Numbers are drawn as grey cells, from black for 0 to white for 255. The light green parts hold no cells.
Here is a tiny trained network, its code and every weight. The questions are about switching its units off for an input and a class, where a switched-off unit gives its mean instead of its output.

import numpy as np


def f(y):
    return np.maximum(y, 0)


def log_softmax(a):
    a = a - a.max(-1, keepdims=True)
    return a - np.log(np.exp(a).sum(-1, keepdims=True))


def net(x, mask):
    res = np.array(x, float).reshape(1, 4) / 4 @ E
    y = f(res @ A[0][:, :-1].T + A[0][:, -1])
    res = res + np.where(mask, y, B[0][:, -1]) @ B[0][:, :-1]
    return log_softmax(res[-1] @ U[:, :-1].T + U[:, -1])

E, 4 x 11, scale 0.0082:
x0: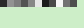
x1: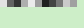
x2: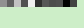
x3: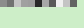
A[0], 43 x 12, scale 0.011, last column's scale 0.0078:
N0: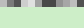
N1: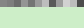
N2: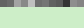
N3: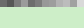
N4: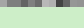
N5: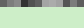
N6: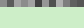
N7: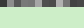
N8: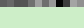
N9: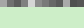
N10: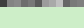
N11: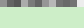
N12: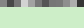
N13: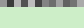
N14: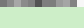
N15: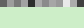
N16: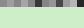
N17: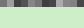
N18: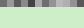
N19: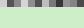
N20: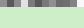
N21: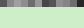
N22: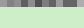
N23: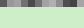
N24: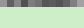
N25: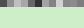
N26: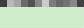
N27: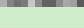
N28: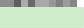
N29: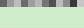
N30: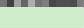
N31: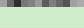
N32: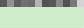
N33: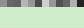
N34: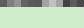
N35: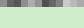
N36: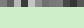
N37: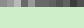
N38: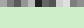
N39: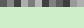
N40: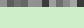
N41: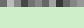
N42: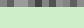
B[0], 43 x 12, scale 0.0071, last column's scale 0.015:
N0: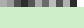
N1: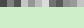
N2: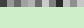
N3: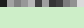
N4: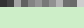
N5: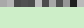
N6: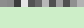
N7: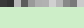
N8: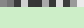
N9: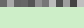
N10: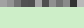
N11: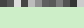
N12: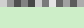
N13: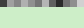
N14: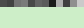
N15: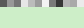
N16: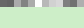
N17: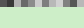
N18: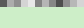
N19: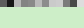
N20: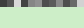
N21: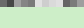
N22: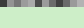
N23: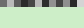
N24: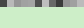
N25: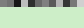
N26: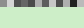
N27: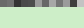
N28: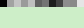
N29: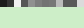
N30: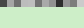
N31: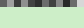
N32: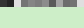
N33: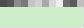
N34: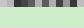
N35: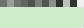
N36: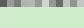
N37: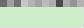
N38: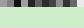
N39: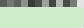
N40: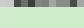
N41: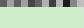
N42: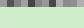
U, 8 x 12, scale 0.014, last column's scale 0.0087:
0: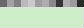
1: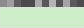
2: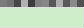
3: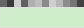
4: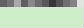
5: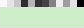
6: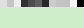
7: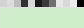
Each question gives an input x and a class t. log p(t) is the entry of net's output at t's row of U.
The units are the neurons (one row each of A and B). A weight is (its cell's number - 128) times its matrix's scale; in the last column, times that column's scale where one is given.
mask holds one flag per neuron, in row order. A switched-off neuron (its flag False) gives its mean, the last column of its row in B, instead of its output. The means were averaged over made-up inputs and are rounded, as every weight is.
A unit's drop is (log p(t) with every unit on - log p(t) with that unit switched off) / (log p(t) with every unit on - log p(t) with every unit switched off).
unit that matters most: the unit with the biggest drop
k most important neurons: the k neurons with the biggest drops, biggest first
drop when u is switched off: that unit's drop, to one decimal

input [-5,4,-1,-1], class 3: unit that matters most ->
N19
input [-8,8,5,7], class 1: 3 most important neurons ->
[N38; N0; N9]
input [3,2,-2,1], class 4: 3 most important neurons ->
[N19; N33; N16]
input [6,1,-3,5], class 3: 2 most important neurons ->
[N29; N7]
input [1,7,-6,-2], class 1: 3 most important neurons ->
[N0; N35; N27]
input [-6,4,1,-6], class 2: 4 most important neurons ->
[N8; N31; N7; N29]
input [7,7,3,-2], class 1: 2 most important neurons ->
[N0; N35]
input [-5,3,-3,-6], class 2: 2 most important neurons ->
[N8; N31]
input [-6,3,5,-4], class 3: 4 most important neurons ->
[N19; N33; N4; N15]
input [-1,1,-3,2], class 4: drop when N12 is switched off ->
0.1
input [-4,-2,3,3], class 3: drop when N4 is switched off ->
0.1
